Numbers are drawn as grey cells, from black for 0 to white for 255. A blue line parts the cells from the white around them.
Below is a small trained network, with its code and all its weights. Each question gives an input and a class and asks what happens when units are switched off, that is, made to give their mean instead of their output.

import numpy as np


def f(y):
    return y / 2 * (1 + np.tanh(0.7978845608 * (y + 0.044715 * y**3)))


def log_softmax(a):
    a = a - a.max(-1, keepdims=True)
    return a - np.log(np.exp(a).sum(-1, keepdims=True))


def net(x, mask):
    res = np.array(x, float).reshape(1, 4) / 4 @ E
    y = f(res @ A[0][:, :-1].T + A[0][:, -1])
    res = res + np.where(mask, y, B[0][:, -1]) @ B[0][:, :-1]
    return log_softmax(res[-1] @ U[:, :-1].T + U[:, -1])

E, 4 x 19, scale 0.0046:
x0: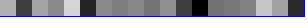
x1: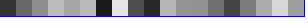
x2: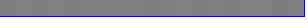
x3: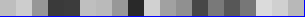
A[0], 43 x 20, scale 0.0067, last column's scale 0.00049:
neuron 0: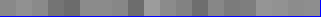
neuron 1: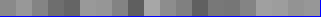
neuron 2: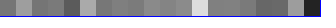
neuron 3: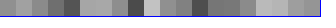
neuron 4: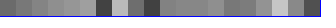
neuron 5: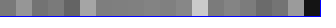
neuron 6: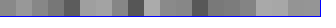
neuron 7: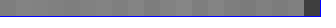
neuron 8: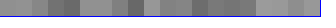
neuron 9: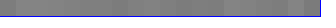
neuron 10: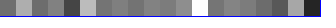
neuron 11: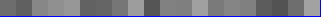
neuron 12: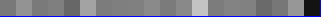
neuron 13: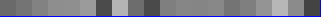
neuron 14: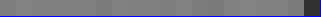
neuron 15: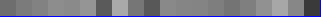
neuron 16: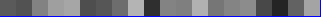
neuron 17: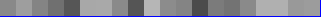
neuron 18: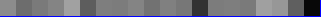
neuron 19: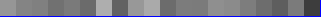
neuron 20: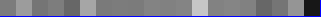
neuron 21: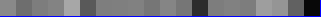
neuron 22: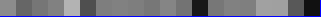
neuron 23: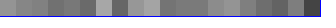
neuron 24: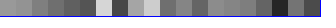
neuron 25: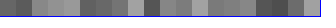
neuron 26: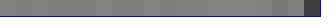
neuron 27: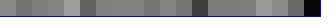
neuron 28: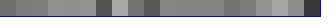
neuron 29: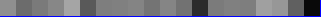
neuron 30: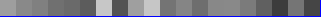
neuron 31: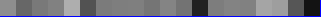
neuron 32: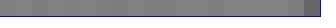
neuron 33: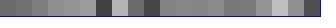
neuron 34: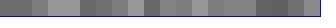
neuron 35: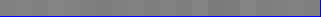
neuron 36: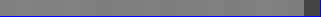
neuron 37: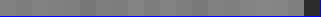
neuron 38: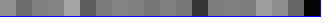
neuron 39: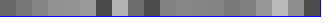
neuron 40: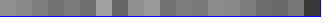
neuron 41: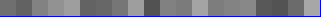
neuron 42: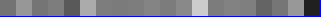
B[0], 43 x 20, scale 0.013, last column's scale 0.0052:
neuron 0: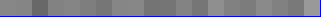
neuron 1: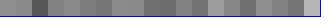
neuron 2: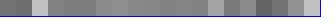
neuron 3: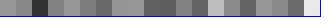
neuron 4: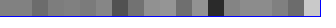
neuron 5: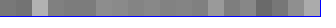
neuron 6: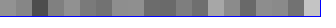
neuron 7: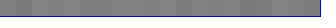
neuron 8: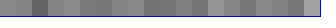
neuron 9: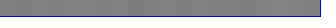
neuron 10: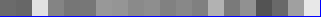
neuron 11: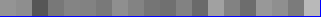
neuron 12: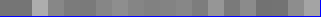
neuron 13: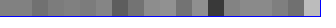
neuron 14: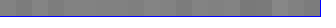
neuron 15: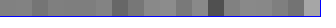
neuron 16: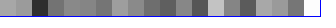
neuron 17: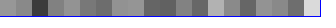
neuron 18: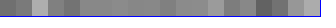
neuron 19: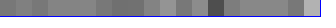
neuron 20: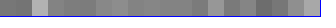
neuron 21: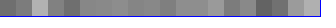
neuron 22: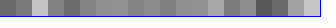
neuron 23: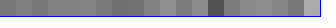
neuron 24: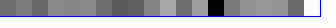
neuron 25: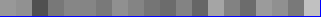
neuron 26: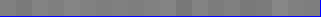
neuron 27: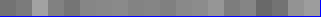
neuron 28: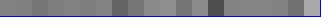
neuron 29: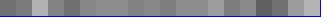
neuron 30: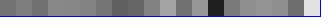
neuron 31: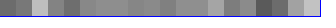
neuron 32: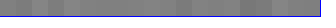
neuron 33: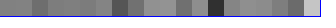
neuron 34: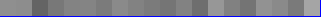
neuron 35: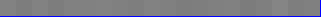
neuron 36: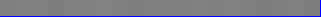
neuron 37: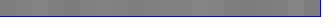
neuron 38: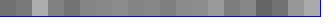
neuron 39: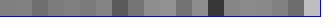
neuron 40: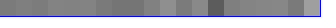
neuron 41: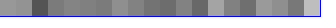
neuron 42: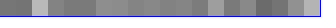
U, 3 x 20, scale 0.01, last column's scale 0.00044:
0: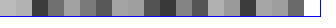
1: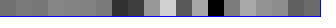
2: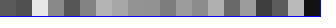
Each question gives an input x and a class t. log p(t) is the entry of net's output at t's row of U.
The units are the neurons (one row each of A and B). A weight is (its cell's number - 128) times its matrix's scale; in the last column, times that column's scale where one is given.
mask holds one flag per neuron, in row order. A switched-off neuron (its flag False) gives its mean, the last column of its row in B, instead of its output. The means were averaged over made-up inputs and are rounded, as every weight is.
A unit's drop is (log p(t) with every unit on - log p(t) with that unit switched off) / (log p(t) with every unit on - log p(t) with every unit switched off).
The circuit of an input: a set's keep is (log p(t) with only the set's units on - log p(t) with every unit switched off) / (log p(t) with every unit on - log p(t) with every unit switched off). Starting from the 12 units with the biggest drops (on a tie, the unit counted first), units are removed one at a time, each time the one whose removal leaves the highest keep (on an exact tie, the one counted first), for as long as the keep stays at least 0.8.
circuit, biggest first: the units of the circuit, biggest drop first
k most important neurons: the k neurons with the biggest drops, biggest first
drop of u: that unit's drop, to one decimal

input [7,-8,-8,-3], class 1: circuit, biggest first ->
[neuron 24]
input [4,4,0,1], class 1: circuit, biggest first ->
[neuron 4; neuron 33]
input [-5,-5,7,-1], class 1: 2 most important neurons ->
[neuron 24; neuron 30]
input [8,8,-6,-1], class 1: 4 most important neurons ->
[neuron 4; neuron 33; neuron 39; neuron 13]
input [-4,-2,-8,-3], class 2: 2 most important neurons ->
[neuron 3; neuron 17]
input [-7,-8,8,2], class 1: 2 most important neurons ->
[neuron 24; neuron 30]
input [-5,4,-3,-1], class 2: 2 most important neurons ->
[neuron 24; neuron 10]
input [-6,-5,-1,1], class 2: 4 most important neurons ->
[neuron 10; neuron 2; neuron 4; neuron 33]
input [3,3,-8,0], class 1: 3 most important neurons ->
[neuron 10; neuron 2; neuron 42]
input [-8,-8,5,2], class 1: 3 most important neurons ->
[neuron 24; neuron 30; neuron 19]
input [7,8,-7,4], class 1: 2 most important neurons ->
[neuron 4; neuron 33]
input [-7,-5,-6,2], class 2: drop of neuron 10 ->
0.3
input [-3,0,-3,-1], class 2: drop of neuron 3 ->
0.2
